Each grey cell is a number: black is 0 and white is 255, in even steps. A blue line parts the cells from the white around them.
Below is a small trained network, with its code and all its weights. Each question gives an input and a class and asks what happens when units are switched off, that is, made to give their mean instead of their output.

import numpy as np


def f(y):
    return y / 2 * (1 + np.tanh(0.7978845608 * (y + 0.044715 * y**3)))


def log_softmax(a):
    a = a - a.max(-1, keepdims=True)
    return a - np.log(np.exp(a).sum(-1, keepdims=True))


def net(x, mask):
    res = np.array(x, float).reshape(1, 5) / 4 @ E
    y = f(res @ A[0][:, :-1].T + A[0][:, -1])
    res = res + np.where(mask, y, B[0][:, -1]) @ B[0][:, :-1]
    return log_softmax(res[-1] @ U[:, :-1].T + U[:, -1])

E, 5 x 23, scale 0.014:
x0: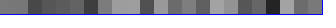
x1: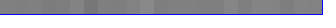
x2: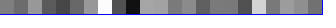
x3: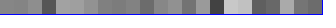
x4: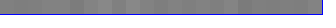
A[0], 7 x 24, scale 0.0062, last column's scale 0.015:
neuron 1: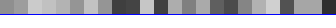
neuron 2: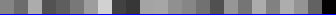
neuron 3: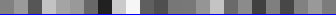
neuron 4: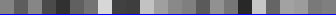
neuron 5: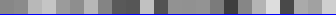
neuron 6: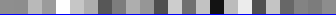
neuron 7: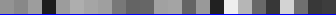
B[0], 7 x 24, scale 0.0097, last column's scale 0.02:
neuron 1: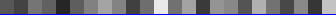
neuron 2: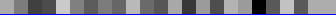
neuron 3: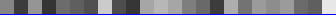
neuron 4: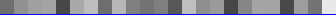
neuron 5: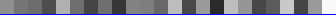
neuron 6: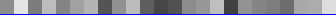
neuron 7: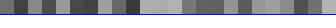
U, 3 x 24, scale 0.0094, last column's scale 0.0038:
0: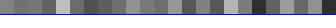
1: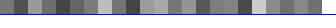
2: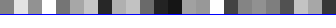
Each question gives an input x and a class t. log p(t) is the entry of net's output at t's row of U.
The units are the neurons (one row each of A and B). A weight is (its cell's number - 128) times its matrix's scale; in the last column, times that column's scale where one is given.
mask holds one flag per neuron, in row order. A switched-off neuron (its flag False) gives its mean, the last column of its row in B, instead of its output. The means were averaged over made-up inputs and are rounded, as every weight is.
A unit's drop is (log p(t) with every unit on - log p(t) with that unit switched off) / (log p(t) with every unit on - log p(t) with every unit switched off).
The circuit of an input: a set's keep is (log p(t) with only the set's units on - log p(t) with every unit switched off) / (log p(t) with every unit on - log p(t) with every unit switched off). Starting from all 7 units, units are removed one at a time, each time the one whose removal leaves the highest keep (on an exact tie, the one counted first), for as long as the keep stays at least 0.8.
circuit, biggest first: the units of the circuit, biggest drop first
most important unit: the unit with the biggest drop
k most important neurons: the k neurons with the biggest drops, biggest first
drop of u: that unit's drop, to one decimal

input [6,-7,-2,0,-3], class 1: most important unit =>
neuron 5
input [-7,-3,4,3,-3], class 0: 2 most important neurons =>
[neuron 5; neuron 2]
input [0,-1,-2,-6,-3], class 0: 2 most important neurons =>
[neuron 1; neuron 4]
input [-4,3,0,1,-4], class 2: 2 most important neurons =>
[neuron 3; neuron 6]
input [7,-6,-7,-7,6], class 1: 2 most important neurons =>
[neuron 3; neuron 5]
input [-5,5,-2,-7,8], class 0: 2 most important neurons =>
[neuron 5; neuron 4]
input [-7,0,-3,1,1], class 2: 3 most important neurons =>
[neuron 6; neuron 7; neuron 2]
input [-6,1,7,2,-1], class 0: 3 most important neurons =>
[neuron 2; neuron 5; neuron 3]
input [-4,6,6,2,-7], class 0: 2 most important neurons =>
[neuron 2; neuron 5]
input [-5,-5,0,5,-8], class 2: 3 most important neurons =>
[neuron 6; neuron 3; neuron 2]
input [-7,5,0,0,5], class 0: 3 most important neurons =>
[neuron 5; neuron 4; neuron 3]
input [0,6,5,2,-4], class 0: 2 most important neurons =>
[neuron 2; neuron 1]
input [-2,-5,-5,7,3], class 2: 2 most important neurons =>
[neuron 6; neuron 5]
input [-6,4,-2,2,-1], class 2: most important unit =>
neuron 6
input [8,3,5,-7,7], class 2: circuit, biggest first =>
[neuron 4; neuron 3]
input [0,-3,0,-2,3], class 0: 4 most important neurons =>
[neuron 6; neuron 1; neuron 4; neuron 3]
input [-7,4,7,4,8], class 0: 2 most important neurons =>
[neuron 2; neuron 5]
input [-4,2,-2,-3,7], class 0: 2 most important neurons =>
[neuron 5; neuron 4]
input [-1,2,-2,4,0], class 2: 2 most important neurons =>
[neuron 6; neuron 5]
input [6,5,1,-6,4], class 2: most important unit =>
neuron 3
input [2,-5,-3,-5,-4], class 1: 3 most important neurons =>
[neuron 5; neuron 2; neuron 3]
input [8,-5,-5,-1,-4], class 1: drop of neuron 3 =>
0.6
